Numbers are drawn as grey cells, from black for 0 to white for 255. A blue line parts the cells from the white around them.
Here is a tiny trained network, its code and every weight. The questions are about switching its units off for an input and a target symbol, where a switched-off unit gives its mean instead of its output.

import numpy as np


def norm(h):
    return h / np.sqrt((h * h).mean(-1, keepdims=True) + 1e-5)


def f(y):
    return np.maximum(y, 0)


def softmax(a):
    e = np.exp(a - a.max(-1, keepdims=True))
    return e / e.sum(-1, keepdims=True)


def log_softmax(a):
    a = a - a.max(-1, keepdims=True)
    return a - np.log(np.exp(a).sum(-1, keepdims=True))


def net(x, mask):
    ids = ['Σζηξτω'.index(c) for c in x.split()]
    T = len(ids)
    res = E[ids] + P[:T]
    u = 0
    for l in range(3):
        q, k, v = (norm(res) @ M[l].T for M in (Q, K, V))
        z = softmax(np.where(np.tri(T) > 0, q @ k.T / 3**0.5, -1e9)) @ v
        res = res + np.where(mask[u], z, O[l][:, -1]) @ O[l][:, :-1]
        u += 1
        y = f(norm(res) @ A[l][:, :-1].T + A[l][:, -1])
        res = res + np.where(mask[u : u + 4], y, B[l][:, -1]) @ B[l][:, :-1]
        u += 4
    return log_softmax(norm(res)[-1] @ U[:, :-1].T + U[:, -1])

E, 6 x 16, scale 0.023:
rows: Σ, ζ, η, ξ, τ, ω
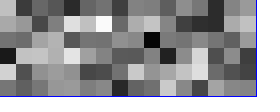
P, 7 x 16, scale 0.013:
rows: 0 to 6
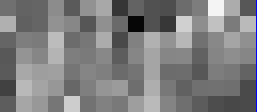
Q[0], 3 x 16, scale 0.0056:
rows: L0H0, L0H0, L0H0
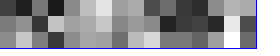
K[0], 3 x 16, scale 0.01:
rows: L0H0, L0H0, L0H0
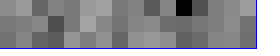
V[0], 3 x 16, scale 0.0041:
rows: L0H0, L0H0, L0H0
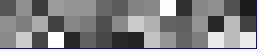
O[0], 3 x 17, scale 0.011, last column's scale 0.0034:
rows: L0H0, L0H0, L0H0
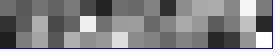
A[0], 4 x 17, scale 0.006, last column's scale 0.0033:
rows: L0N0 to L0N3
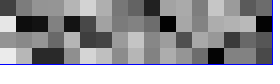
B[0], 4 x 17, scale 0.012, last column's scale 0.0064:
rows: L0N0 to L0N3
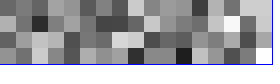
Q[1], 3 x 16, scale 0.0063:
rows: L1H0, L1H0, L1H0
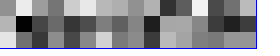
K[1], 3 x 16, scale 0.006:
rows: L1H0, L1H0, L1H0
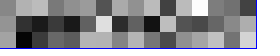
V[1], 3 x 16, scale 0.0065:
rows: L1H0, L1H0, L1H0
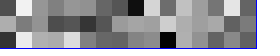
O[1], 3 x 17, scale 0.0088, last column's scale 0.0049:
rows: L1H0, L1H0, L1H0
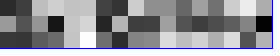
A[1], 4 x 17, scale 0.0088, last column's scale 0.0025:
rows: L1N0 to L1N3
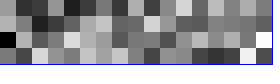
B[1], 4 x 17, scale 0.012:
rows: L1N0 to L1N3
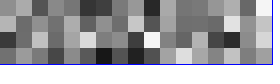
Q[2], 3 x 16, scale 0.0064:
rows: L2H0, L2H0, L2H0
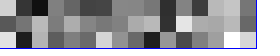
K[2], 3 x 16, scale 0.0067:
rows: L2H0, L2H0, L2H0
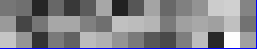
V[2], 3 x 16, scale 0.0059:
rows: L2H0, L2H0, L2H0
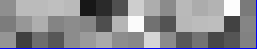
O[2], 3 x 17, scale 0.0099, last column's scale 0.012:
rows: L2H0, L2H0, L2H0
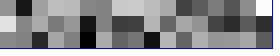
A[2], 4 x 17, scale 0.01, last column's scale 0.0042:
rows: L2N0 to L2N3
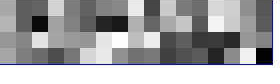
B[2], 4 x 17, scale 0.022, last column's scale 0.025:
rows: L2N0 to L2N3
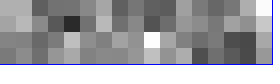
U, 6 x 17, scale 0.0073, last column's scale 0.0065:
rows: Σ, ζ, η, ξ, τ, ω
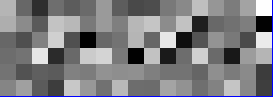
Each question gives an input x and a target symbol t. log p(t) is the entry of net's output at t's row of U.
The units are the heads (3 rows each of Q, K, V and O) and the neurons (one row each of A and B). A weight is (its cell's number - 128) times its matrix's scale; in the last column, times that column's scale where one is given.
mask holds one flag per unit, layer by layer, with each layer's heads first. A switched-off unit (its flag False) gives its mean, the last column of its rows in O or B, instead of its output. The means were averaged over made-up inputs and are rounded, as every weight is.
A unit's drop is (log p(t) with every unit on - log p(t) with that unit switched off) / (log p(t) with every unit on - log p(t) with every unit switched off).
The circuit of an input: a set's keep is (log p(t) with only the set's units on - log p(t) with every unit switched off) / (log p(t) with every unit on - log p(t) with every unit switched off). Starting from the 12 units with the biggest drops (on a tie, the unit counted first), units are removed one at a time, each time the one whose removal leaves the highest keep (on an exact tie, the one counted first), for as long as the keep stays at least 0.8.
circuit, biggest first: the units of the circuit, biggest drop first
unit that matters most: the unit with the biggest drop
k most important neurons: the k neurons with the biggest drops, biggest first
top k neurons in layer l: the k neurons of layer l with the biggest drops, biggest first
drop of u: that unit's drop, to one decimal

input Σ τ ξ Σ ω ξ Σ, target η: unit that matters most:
L2N0
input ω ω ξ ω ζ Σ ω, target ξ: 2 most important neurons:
(L1N2 L1N0)
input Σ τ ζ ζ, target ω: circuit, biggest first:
(L1N3 L1H0 L2N0)
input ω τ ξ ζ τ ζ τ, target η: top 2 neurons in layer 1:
(L1N0 L1N1)
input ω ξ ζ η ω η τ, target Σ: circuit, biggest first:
(L0H0 L2N2)
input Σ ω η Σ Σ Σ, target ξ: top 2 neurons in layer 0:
(L0N3 L0N1)
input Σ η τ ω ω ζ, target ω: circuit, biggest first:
(L1H0 L1N3 L2N0)
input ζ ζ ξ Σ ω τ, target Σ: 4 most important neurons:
(L1N2 L0N3 L1N0 L2N0)
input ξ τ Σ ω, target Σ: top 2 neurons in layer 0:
(L0N0 L0N3)
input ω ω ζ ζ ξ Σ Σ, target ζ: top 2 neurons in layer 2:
(L2N3 L2N1)
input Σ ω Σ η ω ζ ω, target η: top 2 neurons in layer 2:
(L2N0 L2N1)
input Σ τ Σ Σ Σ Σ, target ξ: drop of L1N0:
0.5
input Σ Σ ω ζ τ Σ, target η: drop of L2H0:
0.3
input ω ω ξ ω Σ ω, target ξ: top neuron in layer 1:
(L1N2)
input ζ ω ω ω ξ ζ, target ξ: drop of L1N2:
0.2
